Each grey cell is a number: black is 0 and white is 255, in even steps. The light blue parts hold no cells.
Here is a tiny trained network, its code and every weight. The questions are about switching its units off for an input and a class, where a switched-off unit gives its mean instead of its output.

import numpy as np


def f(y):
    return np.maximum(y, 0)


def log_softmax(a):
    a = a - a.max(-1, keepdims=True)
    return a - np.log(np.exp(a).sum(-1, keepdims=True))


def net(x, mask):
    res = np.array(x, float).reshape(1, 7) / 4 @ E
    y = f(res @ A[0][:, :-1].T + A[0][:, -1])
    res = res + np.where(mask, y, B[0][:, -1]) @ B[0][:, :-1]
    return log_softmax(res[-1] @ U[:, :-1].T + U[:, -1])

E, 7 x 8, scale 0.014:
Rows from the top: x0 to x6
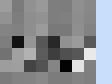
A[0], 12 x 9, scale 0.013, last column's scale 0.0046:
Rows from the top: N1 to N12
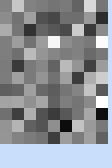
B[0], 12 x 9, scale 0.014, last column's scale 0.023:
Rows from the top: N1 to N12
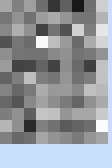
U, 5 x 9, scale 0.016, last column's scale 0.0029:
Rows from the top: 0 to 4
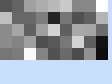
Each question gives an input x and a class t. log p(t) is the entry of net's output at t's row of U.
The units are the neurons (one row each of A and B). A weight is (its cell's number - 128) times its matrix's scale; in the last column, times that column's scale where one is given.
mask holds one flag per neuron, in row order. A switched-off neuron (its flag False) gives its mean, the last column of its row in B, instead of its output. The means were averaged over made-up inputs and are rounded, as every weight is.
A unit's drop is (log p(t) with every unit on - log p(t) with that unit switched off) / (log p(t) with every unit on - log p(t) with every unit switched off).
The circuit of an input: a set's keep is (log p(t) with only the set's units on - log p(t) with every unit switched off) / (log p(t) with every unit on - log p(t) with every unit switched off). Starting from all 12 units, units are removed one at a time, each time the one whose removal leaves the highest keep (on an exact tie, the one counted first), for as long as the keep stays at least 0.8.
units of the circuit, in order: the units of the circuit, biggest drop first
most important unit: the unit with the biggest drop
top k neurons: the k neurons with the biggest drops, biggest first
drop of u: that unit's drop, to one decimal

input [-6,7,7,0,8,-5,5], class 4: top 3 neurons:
[N1; N4; N7]
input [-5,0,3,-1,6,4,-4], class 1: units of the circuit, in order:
[N1]
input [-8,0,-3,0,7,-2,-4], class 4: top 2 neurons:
[N1; N4]
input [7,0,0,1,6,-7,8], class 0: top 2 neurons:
[N10; N8]
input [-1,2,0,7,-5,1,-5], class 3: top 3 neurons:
[N3; N11; N1]
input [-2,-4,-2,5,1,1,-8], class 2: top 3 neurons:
[N1; N10; N7]
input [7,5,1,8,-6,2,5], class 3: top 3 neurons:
[N3; N11; N1]
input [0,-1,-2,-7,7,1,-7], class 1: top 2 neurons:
[N11; N1]
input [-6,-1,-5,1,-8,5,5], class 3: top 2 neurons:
[N3; N10]
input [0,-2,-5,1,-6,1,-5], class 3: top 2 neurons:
[N11; N1]
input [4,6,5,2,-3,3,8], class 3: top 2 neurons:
[N3; N1]
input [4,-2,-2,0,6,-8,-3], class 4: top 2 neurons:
[N1; N4]
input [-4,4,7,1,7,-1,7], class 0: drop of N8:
0.3
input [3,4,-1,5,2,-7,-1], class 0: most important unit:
N11
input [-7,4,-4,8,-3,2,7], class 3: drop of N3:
0.4
